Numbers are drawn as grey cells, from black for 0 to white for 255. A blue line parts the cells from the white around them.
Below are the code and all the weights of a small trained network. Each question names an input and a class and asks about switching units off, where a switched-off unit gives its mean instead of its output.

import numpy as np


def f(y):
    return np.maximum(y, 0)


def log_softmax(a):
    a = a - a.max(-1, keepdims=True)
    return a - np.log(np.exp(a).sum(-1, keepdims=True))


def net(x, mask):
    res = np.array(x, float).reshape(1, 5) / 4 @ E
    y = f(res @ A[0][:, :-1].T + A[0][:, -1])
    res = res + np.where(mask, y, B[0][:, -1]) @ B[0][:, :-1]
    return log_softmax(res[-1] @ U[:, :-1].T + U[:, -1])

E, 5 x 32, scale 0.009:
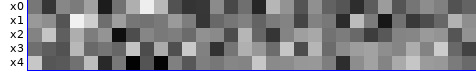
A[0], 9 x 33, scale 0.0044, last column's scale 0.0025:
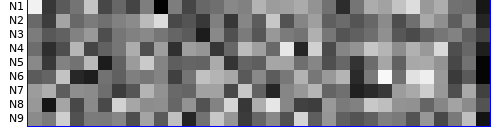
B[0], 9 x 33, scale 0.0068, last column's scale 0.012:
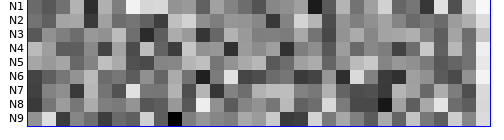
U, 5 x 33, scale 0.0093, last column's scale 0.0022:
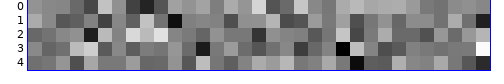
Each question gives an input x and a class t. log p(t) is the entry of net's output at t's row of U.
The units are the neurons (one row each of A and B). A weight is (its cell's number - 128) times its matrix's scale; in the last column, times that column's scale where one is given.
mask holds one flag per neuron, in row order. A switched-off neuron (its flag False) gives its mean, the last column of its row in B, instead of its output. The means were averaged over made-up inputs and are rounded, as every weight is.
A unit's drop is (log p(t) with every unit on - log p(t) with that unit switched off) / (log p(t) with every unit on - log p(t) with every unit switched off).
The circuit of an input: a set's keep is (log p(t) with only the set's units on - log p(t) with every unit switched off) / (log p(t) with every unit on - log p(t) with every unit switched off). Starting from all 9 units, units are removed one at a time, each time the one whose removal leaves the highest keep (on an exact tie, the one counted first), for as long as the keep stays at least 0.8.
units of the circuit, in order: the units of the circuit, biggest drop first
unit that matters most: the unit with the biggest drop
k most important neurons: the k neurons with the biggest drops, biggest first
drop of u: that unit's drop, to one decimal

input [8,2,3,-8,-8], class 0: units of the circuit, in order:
(N2; N5; N1)
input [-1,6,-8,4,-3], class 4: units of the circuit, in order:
(N8)
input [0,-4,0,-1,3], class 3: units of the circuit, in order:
(N6; N2)
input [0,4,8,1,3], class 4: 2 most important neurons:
(N7; N6)
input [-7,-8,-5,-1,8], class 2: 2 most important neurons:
(N1; N5)
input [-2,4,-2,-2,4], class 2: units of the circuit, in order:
(N6; N1; N5)
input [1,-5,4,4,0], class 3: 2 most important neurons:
(N6; N9)
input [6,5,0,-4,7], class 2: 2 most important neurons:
(N1; N6)
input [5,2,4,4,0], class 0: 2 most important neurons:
(N5; N9)
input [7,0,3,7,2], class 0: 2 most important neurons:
(N5; N2)
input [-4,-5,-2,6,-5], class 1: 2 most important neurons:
(N4; N1)
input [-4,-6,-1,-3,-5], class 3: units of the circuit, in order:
(N6; N1; N5)
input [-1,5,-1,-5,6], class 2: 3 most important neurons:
(N1; N6; N4)
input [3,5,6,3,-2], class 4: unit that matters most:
N6
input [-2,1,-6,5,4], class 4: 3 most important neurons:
(N8; N9; N6)
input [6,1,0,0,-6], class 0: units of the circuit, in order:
(N1; N2; N5)
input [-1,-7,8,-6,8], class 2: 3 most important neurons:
(N1; N8; N4)
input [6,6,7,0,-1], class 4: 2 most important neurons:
(N7; N6)
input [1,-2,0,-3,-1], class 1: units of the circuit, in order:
(N1; N9)
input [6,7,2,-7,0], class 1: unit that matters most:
N9
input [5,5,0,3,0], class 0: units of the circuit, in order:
(N6; N5; N3)
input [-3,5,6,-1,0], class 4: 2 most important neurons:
(N6; N7)
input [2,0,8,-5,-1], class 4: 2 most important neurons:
(N7; N4)
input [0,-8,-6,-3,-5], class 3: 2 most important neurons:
(N6; N1)
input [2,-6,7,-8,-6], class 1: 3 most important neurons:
(N9; N1; N8)
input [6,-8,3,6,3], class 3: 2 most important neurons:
(N6; N9)
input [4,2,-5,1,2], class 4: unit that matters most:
N8
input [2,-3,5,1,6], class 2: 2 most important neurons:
(N1; N8)
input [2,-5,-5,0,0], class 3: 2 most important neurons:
(N6; N7)
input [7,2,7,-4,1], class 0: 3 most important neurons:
(N5; N2; N3)
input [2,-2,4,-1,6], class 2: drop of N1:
1.1
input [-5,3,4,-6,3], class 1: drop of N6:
0.2
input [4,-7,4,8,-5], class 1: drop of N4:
1.2
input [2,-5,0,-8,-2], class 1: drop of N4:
0.0
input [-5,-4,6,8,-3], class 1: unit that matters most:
N4
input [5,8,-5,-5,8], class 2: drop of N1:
0.9
